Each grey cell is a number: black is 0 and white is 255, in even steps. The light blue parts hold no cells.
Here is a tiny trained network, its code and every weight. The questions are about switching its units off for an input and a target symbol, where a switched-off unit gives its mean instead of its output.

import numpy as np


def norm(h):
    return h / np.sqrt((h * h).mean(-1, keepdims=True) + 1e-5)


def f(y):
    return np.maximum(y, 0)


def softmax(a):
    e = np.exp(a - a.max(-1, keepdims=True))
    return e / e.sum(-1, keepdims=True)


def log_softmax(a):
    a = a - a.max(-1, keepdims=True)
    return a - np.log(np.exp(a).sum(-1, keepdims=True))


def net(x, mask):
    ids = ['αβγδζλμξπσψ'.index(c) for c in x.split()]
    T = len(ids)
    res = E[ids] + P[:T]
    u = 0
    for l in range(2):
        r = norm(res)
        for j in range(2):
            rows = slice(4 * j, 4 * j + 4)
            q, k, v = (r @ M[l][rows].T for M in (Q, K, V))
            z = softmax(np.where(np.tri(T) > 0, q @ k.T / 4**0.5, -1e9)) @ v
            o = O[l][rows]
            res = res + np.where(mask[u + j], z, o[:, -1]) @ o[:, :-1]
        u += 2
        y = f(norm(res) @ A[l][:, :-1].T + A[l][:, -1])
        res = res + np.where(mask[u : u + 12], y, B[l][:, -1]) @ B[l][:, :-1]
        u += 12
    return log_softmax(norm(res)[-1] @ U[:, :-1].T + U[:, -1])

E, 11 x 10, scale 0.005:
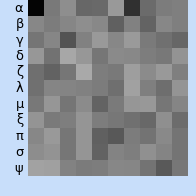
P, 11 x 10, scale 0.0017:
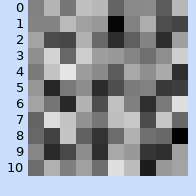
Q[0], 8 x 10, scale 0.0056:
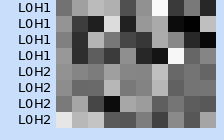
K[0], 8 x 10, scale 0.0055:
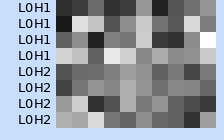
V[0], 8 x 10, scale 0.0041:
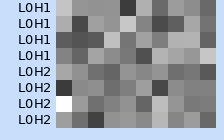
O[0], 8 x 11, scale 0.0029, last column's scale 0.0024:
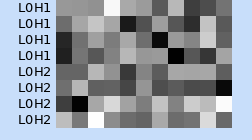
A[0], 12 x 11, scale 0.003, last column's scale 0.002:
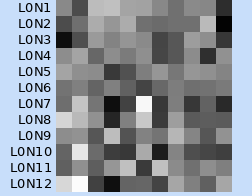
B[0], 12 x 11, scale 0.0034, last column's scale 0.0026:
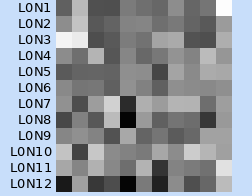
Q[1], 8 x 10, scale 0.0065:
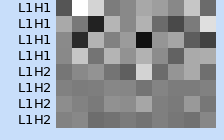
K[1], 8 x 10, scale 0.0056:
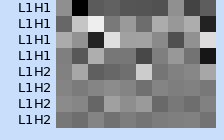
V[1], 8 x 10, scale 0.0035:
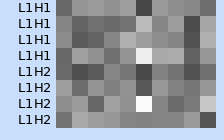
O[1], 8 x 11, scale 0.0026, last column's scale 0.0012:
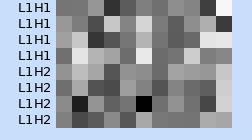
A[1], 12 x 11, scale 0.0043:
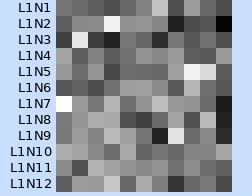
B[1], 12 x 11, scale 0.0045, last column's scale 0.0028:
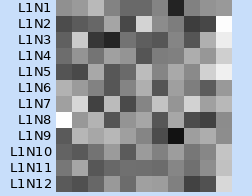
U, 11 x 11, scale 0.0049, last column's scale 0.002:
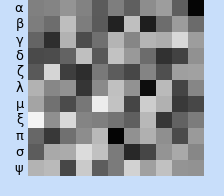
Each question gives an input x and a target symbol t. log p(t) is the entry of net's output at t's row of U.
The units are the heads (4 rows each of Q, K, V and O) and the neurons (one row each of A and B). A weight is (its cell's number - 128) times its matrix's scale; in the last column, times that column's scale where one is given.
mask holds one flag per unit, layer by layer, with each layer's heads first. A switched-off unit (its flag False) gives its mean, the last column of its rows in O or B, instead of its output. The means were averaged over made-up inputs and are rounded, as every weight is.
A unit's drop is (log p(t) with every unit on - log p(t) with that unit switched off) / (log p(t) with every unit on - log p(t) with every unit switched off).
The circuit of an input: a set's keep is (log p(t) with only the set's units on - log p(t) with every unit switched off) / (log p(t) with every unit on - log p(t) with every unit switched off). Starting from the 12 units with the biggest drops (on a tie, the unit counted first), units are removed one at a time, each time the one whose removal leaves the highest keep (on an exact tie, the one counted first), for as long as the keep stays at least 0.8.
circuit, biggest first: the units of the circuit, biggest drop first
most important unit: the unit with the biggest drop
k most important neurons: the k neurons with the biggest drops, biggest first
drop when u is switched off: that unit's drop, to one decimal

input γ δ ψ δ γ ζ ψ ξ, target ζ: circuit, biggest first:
[L0H1 L1N3 L0N3]
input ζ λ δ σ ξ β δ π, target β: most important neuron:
[L1N2]
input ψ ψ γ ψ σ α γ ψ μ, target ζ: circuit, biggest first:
[L0H2 L1N3]
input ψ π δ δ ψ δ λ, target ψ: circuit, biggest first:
[L0H1 L1N7]
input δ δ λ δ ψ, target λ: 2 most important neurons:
[L1N1 L1N6]
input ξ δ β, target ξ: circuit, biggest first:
[L0H1 L1N8]
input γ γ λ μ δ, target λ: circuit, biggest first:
[L0H1 L1N1]
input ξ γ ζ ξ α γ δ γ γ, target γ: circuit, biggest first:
[L0H1 L0H2 L1N5]
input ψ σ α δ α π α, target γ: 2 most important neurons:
[L0N10 L0N4]
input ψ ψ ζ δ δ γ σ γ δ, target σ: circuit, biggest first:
[L0H1 L1N9]
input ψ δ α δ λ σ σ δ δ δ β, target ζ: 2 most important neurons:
[L0N12 L1N3]
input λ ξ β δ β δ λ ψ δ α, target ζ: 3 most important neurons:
[L0N3 L1N3 L1N2]
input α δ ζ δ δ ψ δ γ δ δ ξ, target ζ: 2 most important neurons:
[L0N12 L1N3]
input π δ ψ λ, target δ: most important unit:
L0H1
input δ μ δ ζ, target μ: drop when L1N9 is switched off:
0.0
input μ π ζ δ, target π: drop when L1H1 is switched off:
0.8
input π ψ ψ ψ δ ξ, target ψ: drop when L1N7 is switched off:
0.2
